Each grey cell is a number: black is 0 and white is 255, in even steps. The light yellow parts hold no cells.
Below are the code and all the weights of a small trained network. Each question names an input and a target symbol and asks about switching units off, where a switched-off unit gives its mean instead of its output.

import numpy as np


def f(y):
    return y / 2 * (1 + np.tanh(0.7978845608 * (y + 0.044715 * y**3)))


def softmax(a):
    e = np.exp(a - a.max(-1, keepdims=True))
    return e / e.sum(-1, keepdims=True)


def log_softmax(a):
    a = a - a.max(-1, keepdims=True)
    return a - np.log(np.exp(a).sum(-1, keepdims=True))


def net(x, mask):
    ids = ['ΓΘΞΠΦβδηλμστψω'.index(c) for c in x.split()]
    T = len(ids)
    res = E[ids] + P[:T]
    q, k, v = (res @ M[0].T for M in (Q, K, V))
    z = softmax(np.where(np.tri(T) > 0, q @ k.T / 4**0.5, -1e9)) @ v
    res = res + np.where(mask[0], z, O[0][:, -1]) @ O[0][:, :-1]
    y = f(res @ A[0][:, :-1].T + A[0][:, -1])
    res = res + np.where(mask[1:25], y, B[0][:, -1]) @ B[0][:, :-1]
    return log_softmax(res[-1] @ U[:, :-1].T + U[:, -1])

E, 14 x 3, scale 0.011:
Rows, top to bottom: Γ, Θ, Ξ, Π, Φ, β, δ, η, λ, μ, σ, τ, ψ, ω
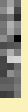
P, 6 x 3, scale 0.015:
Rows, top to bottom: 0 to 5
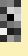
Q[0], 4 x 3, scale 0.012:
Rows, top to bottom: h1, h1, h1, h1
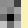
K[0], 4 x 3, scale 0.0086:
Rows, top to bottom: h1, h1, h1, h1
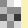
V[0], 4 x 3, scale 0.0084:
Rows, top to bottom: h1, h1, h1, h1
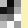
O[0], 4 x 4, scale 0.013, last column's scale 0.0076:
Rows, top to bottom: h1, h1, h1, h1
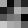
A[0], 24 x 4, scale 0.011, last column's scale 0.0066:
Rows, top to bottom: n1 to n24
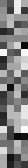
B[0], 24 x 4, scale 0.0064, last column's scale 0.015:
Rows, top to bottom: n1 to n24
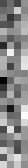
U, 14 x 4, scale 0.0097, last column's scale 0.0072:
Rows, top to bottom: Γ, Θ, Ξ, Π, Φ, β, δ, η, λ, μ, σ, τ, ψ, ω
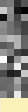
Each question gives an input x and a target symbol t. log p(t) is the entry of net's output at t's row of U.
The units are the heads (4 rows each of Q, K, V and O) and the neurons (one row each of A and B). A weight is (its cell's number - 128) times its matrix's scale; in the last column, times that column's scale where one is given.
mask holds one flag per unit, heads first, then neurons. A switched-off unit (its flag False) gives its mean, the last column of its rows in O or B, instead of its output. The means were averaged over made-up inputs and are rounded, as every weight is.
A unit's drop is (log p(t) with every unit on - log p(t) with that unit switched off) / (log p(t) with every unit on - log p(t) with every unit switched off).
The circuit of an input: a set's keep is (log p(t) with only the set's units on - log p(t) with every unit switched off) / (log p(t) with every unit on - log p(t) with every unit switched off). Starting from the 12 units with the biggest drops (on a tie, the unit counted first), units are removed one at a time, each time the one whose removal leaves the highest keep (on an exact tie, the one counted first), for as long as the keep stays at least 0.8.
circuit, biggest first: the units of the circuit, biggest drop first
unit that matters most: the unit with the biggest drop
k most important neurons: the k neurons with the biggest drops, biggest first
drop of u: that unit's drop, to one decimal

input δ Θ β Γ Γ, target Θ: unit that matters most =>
h1
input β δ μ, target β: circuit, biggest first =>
(h1; n23; n8; n19)
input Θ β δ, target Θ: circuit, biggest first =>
(h1; n22; n19)
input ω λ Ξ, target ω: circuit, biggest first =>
(h1; n23; n2)
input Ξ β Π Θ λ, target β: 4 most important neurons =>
(n16; n23; n8; n24)
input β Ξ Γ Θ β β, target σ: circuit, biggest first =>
(n16; n8; n23)
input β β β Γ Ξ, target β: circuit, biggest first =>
(n8; n23)
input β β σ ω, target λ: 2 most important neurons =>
(n7; n19)
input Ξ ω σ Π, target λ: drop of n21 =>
0.0
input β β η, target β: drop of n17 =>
0.1
